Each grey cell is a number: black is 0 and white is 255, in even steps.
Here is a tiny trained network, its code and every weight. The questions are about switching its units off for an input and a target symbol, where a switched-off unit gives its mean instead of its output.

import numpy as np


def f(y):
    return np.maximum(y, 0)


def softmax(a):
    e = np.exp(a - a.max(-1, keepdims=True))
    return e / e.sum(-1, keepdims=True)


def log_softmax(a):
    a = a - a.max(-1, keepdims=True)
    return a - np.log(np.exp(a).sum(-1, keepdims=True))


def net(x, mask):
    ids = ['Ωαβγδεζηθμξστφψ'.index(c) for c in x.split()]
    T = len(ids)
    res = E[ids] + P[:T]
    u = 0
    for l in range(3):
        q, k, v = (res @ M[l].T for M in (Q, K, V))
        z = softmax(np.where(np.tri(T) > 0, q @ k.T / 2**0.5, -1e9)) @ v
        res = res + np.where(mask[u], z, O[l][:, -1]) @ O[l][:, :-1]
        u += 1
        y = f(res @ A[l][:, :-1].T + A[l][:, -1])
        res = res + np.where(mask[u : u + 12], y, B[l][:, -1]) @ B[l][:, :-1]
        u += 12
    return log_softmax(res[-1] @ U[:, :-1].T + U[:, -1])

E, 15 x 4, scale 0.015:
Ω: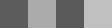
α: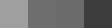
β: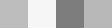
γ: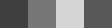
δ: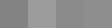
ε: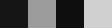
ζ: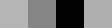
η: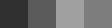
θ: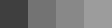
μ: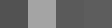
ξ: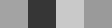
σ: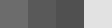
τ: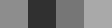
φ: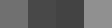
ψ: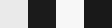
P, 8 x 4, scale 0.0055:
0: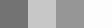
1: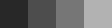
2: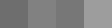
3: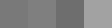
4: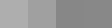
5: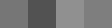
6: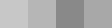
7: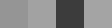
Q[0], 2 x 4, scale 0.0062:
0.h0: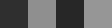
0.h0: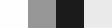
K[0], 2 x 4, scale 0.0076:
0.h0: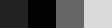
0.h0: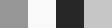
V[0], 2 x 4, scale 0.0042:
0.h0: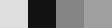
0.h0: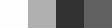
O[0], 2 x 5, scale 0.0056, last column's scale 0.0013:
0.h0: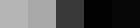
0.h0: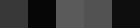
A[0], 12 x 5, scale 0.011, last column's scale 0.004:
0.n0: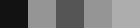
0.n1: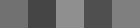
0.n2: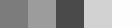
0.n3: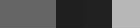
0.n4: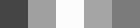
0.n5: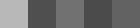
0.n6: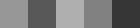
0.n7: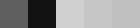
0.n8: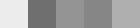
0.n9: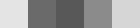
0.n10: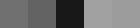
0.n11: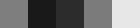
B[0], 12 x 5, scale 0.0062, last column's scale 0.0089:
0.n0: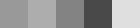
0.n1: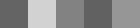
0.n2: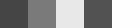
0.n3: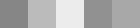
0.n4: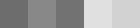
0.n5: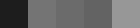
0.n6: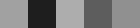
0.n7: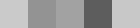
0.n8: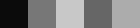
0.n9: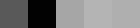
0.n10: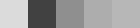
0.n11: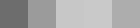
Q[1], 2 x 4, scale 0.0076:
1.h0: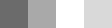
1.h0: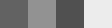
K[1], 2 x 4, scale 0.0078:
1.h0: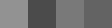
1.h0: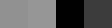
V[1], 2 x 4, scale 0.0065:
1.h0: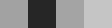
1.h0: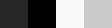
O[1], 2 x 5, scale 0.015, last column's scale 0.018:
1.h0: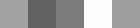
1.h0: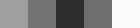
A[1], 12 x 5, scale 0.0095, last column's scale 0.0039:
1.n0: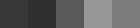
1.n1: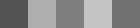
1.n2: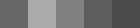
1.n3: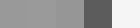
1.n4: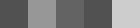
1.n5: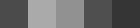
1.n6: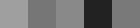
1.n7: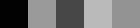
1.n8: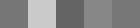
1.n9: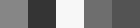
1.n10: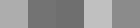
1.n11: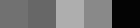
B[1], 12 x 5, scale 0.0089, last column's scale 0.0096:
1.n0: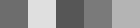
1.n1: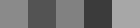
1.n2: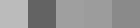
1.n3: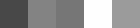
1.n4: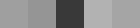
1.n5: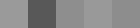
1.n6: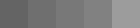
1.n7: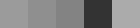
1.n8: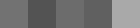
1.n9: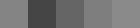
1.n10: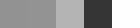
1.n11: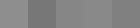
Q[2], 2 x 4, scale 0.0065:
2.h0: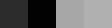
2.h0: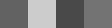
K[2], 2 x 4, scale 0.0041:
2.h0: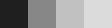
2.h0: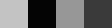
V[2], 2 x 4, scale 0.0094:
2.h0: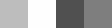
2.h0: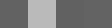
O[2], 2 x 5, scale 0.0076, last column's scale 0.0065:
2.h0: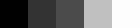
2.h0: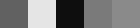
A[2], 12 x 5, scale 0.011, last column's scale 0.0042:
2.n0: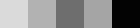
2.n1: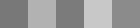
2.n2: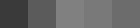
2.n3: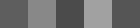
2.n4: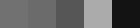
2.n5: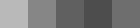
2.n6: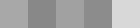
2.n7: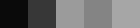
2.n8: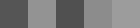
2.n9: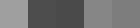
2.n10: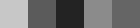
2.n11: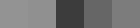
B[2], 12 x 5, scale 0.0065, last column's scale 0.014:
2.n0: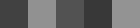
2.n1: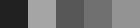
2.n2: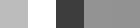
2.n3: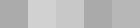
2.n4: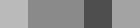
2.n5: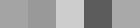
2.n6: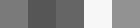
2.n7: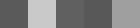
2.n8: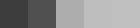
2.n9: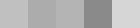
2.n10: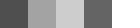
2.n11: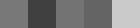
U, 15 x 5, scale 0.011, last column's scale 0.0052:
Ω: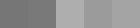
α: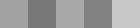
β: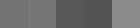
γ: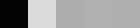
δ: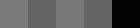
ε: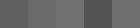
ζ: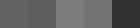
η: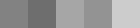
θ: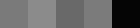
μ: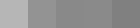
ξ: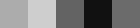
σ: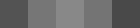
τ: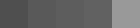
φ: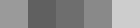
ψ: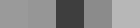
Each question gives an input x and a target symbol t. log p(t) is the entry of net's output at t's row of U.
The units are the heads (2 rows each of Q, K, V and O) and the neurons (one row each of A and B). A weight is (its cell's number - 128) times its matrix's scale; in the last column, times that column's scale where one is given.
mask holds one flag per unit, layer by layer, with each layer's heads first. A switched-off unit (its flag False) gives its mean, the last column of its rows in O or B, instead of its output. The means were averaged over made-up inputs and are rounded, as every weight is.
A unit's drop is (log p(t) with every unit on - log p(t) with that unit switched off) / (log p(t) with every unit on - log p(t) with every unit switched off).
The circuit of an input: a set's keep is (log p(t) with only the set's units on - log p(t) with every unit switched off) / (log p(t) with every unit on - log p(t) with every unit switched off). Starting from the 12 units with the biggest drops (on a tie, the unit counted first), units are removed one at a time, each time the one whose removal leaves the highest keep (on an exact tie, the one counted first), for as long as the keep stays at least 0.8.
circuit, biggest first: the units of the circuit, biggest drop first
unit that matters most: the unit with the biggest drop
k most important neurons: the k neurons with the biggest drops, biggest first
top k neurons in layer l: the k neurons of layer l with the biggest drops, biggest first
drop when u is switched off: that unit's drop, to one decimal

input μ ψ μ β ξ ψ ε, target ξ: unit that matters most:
0.n2
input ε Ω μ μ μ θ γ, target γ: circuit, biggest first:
(1.h0; 0.n4)
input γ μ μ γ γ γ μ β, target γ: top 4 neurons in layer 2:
(2.n11; 2.n7; 2.n4; 2.n1)
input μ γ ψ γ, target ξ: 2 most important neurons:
(0.n6; 0.n4)
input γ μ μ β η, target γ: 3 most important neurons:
(0.n10; 1.n10; 0.n9)
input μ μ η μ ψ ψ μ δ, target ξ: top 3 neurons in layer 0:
(0.n6; 0.n2; 0.n4)
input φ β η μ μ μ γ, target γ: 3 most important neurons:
(0.n11; 0.n9; 0.n4)
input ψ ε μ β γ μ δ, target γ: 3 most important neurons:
(0.n8; 1.n0; 0.n5)
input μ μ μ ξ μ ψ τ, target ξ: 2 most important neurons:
(0.n8; 0.n9)
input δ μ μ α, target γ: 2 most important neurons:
(0.n7; 1.n10)
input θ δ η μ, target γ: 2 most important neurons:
(1.n3; 1.n10)
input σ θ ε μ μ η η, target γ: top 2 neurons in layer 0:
(0.n9; 0.n2)
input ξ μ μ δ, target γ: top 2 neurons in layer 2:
(2.n7; 2.n11)
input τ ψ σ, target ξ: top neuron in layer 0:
(0.n8)
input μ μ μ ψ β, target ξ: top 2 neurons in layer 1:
(1.n6; 1.n9)
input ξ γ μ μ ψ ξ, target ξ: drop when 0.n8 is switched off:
0.7
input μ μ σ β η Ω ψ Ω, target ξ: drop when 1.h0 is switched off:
0.5
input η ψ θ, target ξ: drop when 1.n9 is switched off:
0.1
